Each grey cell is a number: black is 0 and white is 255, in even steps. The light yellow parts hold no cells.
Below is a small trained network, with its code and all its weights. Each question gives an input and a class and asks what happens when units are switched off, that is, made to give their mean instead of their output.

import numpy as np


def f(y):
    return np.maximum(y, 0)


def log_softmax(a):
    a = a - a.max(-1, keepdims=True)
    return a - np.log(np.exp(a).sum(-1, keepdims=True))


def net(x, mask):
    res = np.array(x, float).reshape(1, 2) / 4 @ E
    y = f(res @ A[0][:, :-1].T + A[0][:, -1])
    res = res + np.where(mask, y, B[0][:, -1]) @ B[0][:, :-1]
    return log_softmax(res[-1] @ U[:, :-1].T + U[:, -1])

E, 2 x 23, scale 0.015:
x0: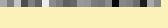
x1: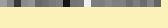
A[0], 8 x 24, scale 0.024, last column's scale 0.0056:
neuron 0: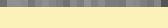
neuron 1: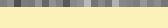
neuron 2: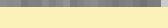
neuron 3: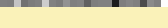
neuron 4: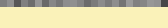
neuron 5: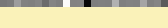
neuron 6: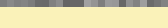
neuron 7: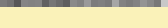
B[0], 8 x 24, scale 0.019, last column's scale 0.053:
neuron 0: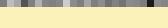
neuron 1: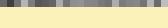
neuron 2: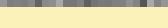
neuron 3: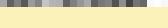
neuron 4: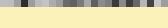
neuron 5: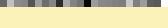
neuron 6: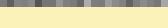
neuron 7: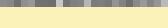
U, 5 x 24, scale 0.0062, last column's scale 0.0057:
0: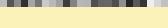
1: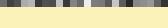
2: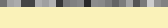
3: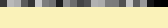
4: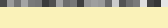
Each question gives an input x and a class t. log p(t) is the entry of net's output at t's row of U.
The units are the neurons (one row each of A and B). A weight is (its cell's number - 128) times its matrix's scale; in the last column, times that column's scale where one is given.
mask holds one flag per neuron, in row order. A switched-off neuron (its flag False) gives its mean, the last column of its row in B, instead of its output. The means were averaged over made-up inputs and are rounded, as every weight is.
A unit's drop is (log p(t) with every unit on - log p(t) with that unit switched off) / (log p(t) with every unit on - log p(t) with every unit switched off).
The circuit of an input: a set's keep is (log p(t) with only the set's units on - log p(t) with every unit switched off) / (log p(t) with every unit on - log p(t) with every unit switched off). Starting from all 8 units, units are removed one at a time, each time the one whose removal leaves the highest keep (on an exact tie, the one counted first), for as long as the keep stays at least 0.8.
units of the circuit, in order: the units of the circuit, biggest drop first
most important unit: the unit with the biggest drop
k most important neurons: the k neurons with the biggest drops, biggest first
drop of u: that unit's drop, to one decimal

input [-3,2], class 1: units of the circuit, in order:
[neuron 3; neuron 5]
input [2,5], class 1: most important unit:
neuron 3
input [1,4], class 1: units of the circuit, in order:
[neuron 3; neuron 5]
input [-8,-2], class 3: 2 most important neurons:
[neuron 5; neuron 3]
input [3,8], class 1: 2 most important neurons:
[neuron 3; neuron 5]
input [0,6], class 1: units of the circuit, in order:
[neuron 5; neuron 3]
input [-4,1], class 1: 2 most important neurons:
[neuron 3; neuron 5]
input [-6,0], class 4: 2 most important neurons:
[neuron 3; neuron 7]
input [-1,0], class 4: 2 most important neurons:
[neuron 3; neuron 5]
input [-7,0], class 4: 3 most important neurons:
[neuron 3; neuron 7; neuron 1]
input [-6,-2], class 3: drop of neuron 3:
0.4
